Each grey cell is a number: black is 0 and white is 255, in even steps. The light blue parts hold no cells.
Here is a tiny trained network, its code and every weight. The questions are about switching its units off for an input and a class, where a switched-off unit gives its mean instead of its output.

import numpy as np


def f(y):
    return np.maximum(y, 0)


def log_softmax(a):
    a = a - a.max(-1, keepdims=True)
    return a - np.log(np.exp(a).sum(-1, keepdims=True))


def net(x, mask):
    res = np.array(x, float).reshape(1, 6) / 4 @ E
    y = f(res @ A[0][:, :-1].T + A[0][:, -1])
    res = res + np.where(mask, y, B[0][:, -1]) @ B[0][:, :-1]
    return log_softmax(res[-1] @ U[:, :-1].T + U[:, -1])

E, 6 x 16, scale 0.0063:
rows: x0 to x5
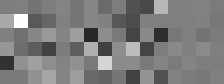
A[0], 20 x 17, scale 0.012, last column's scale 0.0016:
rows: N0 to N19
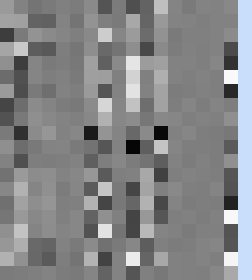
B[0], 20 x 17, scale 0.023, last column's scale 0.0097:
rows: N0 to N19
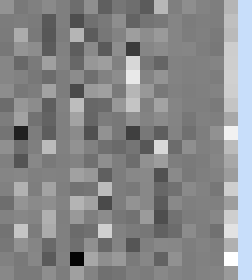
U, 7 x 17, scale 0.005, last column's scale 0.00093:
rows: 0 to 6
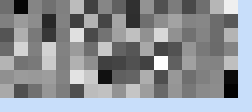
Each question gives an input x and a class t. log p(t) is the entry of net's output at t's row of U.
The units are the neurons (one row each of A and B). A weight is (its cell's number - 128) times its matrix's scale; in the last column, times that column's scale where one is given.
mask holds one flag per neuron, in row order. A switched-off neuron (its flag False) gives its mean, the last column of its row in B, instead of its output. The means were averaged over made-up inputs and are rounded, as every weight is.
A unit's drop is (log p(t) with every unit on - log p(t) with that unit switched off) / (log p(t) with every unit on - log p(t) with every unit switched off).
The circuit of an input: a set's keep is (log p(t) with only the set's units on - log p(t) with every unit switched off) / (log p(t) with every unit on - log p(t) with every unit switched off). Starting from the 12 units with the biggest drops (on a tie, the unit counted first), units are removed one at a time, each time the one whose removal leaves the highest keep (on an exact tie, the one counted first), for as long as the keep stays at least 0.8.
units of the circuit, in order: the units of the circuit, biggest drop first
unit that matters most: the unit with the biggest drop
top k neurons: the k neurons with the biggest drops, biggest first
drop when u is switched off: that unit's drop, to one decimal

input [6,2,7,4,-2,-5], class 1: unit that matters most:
N3
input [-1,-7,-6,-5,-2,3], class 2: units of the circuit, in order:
N18; N5
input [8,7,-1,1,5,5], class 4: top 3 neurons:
N10; N0; N18
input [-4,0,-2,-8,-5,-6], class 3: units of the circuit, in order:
N18; N16
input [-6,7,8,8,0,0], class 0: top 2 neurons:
N18; N9
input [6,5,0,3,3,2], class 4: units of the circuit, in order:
N10; N18
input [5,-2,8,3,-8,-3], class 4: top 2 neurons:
N10; N0
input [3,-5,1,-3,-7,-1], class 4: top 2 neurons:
N18; N10
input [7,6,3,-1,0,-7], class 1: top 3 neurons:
N3; N1; N17
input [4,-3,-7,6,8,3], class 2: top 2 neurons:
N7; N2
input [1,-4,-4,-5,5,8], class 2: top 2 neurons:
N2; N7
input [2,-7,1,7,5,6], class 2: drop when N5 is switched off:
0.2
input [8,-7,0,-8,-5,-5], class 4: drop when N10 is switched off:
0.3
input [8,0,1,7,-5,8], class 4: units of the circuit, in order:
N10
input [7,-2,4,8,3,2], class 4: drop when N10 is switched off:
0.2
